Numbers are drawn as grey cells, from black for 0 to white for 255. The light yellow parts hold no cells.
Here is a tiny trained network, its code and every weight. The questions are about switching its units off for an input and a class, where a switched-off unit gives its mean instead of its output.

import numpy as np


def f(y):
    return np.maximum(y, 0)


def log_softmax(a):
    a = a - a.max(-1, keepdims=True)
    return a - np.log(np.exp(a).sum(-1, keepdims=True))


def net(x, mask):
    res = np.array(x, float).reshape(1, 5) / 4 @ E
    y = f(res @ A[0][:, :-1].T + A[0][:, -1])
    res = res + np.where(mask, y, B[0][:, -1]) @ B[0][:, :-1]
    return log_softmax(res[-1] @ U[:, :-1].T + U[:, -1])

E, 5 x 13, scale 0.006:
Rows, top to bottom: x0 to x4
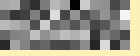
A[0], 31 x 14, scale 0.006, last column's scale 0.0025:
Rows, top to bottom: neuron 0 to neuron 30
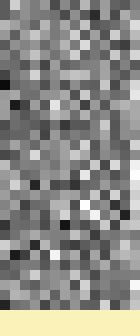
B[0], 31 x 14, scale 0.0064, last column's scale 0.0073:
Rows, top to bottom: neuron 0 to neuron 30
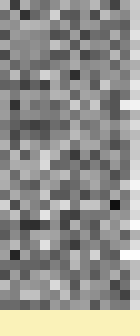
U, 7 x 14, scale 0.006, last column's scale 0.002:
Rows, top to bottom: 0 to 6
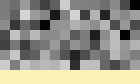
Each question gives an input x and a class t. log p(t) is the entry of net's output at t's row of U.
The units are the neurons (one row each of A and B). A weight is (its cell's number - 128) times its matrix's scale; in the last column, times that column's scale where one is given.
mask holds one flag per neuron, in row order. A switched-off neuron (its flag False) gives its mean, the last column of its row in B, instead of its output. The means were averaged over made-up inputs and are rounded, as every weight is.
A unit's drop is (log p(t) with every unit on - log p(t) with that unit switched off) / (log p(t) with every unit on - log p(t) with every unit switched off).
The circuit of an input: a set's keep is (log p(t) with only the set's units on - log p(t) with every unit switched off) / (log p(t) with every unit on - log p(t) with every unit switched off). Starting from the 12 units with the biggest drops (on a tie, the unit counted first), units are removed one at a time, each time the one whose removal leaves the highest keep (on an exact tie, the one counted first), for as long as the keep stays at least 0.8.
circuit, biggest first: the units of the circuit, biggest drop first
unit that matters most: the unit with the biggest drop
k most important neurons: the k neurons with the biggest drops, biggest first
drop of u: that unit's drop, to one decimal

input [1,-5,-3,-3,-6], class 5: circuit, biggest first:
neuron 21; neuron 20
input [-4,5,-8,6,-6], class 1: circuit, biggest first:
neuron 25; neuron 3
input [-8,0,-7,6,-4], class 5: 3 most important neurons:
neuron 15; neuron 7; neuron 25
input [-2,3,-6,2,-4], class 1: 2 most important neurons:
neuron 25; neuron 10
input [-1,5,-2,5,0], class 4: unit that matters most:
neuron 15
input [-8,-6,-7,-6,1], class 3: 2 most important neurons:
neuron 25; neuron 10
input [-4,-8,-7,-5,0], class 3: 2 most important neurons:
neuron 25; neuron 10
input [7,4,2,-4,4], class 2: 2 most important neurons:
neuron 22; neuron 12
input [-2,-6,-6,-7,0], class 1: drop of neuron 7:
0.2
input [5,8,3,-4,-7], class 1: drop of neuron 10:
0.2
